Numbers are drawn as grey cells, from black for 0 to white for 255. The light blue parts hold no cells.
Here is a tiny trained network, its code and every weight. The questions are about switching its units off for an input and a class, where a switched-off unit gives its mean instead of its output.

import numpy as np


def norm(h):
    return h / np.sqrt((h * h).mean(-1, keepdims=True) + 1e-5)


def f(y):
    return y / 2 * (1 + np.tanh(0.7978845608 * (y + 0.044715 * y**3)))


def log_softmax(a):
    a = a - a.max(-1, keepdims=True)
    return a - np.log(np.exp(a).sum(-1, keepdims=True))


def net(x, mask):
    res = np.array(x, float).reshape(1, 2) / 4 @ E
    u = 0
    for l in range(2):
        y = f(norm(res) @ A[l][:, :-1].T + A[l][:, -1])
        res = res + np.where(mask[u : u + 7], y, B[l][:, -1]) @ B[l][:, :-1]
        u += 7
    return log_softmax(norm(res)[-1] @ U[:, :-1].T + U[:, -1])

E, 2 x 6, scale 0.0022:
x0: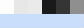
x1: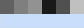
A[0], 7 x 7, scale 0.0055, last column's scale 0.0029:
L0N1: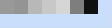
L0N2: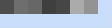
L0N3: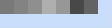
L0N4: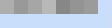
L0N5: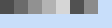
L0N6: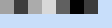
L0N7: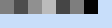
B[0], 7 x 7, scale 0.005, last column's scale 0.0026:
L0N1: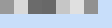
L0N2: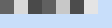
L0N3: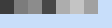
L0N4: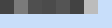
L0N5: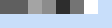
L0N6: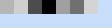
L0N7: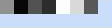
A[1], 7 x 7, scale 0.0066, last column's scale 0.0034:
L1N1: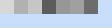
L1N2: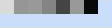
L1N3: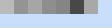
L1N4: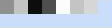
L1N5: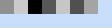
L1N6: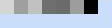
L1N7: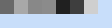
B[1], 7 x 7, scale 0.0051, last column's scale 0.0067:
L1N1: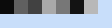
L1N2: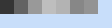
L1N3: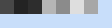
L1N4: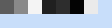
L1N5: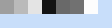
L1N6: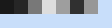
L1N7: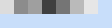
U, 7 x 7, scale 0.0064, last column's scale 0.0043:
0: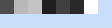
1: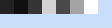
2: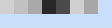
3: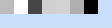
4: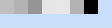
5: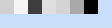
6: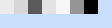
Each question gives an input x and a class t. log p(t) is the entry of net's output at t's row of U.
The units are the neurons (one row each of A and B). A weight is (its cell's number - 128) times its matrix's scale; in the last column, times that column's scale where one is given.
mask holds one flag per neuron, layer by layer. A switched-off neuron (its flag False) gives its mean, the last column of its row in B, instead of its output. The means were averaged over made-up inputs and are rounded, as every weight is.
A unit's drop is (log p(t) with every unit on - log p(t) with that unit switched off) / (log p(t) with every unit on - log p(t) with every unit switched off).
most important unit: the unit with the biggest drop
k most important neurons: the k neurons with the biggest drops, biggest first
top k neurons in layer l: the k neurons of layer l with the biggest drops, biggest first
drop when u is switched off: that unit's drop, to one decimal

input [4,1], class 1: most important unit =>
L0N6
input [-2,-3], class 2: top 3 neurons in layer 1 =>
L1N1; L1N6; L1N2
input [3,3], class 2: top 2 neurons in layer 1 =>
L1N7; L1N4
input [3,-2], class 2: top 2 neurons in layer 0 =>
L0N4; L0N2
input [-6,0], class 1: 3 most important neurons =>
L1N5; L1N4; L0N5
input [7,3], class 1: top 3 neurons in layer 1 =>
L1N5; L1N4; L1N3
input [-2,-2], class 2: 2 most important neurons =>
L0N5; L0N2
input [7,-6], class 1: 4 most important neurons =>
L0N2; L1N3; L1N4; L1N5
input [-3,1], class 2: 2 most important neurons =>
L0N5; L1N1
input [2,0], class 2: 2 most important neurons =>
L1N7; L0N4
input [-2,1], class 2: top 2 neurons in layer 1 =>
L1N4; L1N1
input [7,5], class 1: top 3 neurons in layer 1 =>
L1N5; L1N4; L1N6
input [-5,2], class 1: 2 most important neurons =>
L1N5; L1N4
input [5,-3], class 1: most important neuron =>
L0N2
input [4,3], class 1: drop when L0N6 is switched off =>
0.9
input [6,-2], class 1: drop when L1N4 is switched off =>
0.1
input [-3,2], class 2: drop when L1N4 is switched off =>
0.7
